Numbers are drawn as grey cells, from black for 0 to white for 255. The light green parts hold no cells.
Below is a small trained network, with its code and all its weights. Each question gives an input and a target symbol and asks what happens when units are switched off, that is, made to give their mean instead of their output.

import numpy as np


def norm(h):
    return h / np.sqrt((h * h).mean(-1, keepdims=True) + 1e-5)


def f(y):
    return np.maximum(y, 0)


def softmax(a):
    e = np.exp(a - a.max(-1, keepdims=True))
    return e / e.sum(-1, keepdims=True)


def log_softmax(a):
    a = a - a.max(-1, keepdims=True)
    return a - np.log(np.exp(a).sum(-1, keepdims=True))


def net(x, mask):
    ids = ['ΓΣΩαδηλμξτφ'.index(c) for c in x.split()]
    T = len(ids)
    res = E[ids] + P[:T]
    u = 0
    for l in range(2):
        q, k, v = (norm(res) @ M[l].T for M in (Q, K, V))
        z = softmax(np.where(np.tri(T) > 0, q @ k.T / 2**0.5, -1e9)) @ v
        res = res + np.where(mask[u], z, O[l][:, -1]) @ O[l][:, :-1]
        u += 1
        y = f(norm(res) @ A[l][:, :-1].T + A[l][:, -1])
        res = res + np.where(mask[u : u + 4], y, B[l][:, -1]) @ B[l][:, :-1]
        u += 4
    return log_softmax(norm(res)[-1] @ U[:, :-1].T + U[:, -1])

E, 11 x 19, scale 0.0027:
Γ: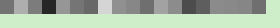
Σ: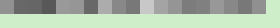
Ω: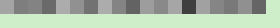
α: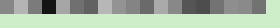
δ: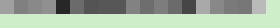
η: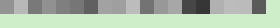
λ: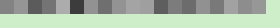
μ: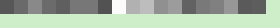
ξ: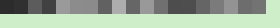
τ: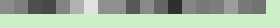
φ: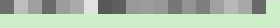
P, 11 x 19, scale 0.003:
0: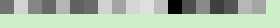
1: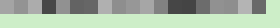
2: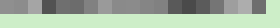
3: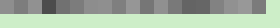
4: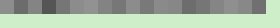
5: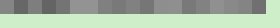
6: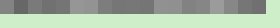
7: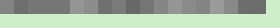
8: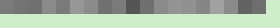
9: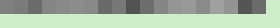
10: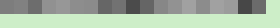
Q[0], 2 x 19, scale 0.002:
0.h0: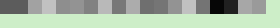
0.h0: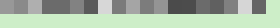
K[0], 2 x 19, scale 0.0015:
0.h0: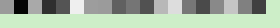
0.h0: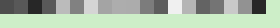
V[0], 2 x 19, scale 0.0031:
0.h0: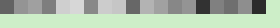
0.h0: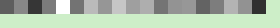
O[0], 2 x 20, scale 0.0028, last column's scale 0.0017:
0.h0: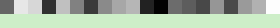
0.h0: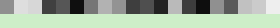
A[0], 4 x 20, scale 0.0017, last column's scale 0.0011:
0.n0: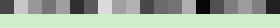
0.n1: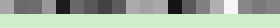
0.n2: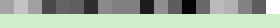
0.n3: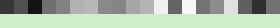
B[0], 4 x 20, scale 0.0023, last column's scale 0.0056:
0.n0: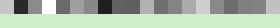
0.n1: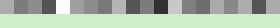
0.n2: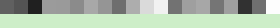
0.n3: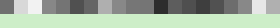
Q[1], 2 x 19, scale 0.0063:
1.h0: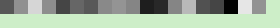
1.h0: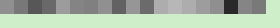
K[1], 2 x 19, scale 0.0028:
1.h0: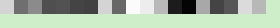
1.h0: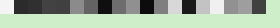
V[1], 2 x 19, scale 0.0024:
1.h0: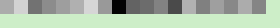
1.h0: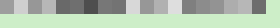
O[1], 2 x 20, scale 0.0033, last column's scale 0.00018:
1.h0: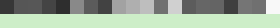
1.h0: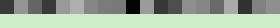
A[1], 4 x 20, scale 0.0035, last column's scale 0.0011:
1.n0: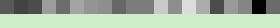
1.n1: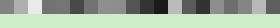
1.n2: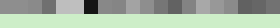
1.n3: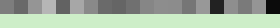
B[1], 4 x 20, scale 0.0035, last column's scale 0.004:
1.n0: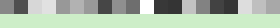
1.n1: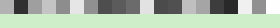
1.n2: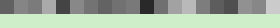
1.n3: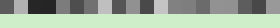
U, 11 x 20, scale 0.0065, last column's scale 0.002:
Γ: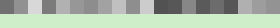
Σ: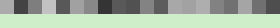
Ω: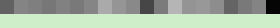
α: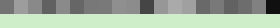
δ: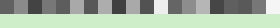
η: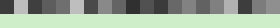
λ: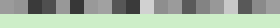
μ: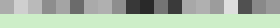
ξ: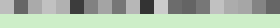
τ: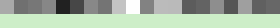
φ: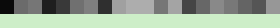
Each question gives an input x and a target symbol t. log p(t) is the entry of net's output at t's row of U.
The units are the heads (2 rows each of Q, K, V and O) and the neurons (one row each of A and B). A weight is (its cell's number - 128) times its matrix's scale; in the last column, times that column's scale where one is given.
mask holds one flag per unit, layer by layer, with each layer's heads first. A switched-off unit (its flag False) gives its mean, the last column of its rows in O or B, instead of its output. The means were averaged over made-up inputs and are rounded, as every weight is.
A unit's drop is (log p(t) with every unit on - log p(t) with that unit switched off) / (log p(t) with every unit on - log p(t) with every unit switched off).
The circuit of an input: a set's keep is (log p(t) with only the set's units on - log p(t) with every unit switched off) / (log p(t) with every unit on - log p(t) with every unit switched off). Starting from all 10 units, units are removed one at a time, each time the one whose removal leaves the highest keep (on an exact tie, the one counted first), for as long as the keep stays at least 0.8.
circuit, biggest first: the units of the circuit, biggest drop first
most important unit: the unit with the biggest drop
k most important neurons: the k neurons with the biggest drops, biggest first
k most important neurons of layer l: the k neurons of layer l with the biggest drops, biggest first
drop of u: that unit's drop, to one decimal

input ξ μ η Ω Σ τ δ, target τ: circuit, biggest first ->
[0.n2, 1.h0]
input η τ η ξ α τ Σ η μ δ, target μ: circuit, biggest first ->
[1.h0, 0.n2]
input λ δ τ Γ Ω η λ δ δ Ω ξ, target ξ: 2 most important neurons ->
[0.n3, 0.n2]
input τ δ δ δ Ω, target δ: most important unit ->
0.n3
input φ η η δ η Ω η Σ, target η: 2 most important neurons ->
[0.n0, 1.n1]
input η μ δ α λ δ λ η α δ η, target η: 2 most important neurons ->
[0.n3, 1.n1]
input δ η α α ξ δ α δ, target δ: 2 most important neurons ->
[0.n3, 1.n3]
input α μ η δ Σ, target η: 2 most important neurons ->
[1.n1, 1.n2]
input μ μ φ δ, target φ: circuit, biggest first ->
[0.n2, 1.h0]
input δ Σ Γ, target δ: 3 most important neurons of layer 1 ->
[1.n2, 1.n1, 1.n0]
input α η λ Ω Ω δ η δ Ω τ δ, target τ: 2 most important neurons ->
[0.n2, 0.n3]
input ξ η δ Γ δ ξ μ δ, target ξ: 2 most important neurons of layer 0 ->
[0.n2, 0.n3]
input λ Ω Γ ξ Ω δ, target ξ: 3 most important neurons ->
[0.n2, 0.n0, 1.n1]
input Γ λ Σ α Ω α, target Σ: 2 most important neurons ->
[1.n1, 0.n0]
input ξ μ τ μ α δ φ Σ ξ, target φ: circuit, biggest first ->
[1.n1]
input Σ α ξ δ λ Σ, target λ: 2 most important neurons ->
[1.n1, 0.n3]
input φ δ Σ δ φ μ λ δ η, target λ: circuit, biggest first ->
[0.h0, 1.n1, 1.n2]
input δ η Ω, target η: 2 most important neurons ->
[0.n2, 1.n1]
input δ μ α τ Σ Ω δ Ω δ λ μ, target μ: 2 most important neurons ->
[0.n3, 0.n2]
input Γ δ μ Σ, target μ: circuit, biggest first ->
[1.h0]
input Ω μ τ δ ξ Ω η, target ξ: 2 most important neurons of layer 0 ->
[0.n2, 0.n1]
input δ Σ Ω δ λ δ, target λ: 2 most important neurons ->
[0.n3, 0.n2]
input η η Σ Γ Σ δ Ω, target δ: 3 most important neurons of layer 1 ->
[1.n1, 1.n2, 1.n0]
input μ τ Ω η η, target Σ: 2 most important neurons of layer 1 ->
[1.n1, 1.n0]
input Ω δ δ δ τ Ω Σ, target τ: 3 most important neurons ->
[0.n3, 0.n2, 1.n1]
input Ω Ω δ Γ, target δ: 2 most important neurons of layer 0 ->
[0.n2, 0.n0]
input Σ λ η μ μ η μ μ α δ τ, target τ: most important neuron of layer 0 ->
[0.n3]
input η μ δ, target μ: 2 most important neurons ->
[0.n2, 0.n3]
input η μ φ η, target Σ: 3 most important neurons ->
[1.n1, 0.n0, 0.n3]
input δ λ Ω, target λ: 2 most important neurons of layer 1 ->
[1.n1, 1.n0]
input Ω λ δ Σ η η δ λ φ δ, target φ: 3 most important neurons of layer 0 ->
[0.n2, 0.n3, 0.n0]
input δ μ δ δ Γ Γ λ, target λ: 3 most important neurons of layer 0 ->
[0.n3, 0.n2, 0.n1]
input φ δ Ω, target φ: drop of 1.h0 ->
0.6
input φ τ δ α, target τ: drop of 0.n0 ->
0.3
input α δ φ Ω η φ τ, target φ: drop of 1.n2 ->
0.0
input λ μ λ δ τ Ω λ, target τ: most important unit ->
1.h0
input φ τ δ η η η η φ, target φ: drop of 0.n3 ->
0.1
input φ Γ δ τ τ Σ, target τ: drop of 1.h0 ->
0.5
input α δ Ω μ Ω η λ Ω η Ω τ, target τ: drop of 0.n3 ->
0.3
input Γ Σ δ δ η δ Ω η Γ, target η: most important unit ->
0.h0
